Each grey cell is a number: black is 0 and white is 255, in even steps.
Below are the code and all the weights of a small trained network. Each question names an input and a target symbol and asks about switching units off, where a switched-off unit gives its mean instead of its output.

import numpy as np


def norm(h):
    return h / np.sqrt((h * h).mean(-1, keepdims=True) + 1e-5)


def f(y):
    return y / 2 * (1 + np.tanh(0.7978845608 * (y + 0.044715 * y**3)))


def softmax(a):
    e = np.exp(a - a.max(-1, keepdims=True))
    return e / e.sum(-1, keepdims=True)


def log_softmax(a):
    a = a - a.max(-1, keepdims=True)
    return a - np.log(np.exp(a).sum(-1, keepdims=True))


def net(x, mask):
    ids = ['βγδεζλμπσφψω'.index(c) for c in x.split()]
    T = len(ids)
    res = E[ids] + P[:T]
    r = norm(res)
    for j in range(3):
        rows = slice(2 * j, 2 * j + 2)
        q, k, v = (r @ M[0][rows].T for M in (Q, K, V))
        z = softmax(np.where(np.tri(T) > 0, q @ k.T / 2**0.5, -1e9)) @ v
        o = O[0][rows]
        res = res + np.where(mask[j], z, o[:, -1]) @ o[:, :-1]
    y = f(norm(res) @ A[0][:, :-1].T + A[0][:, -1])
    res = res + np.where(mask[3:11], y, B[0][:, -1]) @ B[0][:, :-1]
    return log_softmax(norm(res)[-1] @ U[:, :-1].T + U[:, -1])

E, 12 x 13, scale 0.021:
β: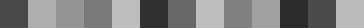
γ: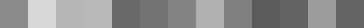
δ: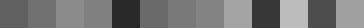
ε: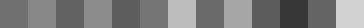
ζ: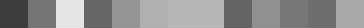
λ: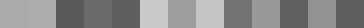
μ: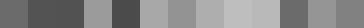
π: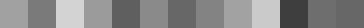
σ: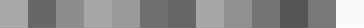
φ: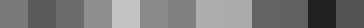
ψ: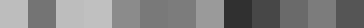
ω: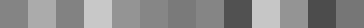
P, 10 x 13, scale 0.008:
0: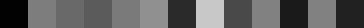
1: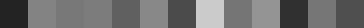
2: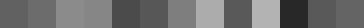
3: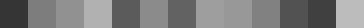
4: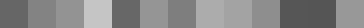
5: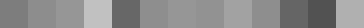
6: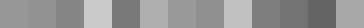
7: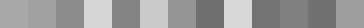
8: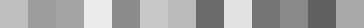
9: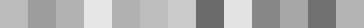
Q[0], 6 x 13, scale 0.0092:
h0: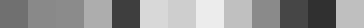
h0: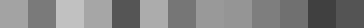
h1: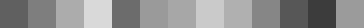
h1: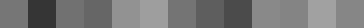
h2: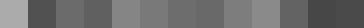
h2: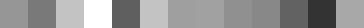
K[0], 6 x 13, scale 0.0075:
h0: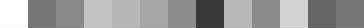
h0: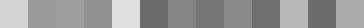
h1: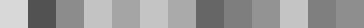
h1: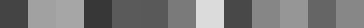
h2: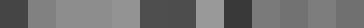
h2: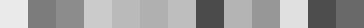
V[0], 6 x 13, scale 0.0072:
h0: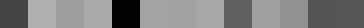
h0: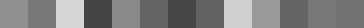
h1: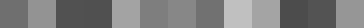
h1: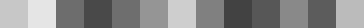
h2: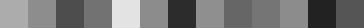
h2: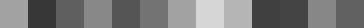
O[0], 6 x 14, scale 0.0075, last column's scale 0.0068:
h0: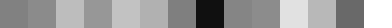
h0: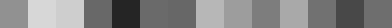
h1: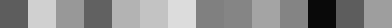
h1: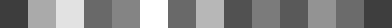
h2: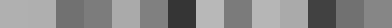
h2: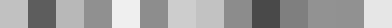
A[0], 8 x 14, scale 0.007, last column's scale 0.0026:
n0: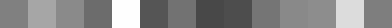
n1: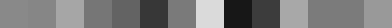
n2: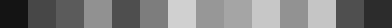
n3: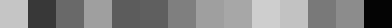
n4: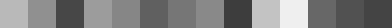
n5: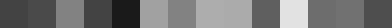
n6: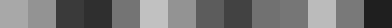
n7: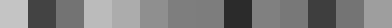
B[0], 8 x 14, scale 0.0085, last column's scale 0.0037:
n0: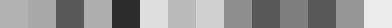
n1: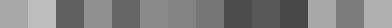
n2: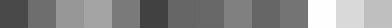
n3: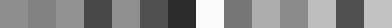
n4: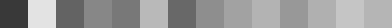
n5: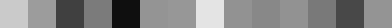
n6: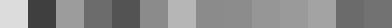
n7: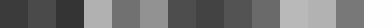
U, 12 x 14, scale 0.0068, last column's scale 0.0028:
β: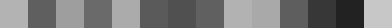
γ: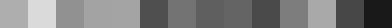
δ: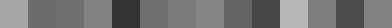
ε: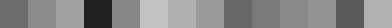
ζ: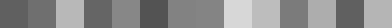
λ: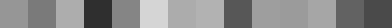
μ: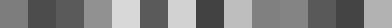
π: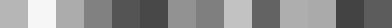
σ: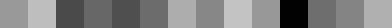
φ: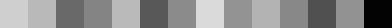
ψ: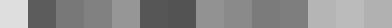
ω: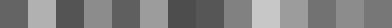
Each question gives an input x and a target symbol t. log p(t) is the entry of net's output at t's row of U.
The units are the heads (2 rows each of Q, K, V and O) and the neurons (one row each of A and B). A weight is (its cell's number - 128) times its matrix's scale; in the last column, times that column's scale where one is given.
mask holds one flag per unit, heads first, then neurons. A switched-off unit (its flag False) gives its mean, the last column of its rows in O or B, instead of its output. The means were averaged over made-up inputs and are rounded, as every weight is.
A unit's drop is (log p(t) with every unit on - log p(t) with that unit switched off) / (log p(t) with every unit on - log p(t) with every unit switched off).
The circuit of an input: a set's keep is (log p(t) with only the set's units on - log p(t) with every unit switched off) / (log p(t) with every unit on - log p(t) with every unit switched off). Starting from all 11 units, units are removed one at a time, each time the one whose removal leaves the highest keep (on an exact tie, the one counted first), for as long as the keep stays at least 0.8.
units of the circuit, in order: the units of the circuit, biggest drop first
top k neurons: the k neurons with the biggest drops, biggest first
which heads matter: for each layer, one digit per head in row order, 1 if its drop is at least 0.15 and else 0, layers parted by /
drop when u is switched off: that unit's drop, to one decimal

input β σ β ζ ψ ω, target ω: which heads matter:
001
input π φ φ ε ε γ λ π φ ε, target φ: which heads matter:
101
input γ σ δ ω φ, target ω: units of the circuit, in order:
(h2; n4)
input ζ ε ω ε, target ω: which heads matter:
101
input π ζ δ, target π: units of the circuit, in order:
(h0)
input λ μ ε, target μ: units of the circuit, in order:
(h1; h0)
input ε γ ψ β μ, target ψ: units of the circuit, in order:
(h1; n2)
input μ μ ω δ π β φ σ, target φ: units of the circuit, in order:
(h2; h0)
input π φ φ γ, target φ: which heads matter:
011
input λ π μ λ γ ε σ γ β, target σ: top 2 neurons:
(n0; n3)
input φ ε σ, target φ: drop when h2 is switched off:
0.6
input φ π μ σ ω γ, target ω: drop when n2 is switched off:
0.0
